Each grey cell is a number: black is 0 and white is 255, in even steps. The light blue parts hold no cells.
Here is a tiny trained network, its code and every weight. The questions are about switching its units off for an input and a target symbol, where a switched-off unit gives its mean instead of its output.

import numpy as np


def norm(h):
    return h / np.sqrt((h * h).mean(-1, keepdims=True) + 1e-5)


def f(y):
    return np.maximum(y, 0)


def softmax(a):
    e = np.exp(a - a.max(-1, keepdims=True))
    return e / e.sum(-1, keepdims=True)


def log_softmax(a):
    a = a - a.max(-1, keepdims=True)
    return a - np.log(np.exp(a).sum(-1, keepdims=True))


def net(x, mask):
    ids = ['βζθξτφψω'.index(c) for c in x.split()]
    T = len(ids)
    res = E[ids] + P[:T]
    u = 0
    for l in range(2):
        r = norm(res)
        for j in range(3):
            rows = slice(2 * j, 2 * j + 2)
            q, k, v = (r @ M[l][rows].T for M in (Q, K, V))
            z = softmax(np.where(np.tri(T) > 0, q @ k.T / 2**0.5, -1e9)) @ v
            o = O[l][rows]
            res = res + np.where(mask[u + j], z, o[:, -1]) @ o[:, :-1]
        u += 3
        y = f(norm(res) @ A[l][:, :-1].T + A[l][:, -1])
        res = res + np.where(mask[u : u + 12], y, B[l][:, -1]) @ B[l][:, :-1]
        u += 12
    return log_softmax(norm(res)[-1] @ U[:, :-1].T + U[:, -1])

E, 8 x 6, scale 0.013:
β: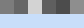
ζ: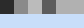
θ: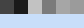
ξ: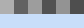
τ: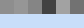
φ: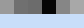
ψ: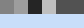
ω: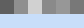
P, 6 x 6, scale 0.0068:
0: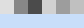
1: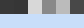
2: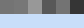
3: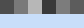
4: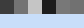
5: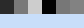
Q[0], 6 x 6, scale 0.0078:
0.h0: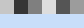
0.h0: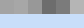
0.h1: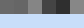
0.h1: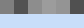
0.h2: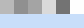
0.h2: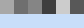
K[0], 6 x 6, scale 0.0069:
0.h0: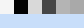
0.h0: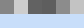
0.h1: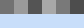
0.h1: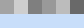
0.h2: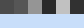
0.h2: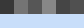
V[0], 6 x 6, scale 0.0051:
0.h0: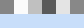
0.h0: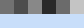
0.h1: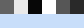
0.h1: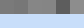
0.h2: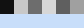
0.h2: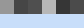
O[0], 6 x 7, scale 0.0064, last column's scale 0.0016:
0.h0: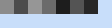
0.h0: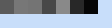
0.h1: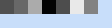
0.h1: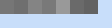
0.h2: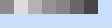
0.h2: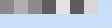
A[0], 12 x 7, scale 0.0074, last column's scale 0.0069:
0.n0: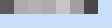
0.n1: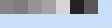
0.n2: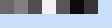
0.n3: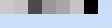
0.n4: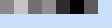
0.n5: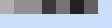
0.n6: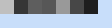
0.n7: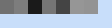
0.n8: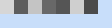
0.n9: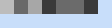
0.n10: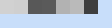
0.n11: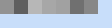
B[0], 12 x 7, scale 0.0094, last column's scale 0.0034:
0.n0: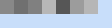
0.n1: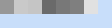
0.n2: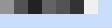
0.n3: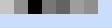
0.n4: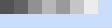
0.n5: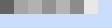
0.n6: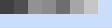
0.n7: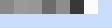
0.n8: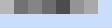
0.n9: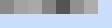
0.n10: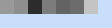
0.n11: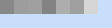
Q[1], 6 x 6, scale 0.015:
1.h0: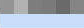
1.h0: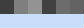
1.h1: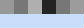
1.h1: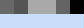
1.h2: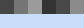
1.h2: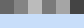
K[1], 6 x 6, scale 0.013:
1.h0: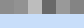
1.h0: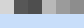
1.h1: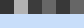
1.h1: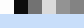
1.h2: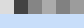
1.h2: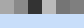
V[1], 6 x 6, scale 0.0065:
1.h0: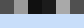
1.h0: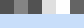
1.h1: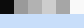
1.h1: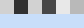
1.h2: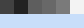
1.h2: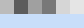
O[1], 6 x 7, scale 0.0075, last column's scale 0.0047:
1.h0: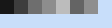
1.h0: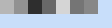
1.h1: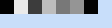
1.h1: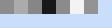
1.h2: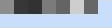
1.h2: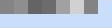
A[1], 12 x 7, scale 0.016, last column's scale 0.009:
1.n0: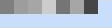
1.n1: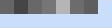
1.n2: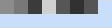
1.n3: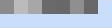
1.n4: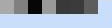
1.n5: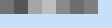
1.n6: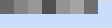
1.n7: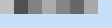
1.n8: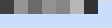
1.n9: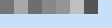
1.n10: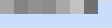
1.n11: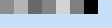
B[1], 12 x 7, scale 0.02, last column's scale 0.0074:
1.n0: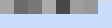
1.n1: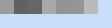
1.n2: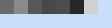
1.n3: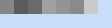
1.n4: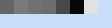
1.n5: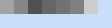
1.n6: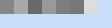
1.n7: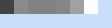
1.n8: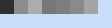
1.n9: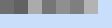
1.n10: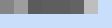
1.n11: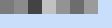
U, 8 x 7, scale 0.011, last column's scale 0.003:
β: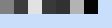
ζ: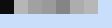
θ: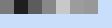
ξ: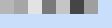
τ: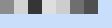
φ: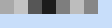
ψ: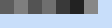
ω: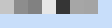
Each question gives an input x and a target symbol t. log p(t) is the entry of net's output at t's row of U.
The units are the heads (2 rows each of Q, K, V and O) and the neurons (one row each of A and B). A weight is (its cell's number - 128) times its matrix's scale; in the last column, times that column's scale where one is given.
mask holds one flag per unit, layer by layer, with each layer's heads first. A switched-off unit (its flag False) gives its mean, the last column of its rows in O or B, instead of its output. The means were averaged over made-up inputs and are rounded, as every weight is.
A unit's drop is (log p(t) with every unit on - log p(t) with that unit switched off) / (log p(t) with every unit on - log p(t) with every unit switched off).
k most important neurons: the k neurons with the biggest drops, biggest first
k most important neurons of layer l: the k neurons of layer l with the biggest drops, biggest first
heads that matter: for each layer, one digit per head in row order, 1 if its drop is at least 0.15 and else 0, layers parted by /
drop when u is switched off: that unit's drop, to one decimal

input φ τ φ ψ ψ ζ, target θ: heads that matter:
010 / 010
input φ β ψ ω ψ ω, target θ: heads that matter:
010 / 110
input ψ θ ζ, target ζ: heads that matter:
100 / 010
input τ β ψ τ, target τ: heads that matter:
100 / 000
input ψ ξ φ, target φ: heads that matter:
110 / 000
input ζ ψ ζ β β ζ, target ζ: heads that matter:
000 / 010
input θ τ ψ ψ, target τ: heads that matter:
010 / 100
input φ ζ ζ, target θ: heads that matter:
111 / 000
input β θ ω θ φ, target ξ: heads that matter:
111 / 001
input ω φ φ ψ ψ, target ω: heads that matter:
111 / 100
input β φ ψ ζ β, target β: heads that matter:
000 / 010
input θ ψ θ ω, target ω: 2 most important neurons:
0.n0; 1.n0
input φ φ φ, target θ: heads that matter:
010 / 000
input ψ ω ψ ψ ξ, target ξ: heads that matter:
101 / 010
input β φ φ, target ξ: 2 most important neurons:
0.n2; 0.n1
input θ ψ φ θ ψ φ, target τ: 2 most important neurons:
0.n2; 1.n11
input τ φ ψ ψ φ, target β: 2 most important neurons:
0.n7; 1.n4
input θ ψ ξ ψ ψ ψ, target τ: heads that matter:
110 / 101
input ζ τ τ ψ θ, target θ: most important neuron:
0.n2
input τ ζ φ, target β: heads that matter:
101 / 000
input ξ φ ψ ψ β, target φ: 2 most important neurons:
0.n2; 0.n6
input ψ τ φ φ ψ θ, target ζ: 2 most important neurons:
0.n4; 0.n2
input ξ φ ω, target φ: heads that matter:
101 / 010
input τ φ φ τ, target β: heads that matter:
101 / 100
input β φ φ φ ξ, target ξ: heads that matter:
010 / 000
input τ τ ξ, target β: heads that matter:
101 / 000
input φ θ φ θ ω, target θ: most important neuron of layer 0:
0.n2
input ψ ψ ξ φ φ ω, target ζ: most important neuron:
1.n8
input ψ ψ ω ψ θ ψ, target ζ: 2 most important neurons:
0.n2; 1.n4
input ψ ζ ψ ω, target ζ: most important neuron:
0.n4
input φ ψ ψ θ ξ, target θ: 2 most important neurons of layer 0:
0.n1; 0.n7
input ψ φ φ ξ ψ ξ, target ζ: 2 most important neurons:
0.n4; 0.n2
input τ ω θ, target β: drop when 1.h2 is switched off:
0.0
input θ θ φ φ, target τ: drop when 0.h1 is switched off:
1.0
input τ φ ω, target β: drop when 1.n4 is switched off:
0.1
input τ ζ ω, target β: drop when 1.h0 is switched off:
0.1
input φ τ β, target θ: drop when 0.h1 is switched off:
0.8
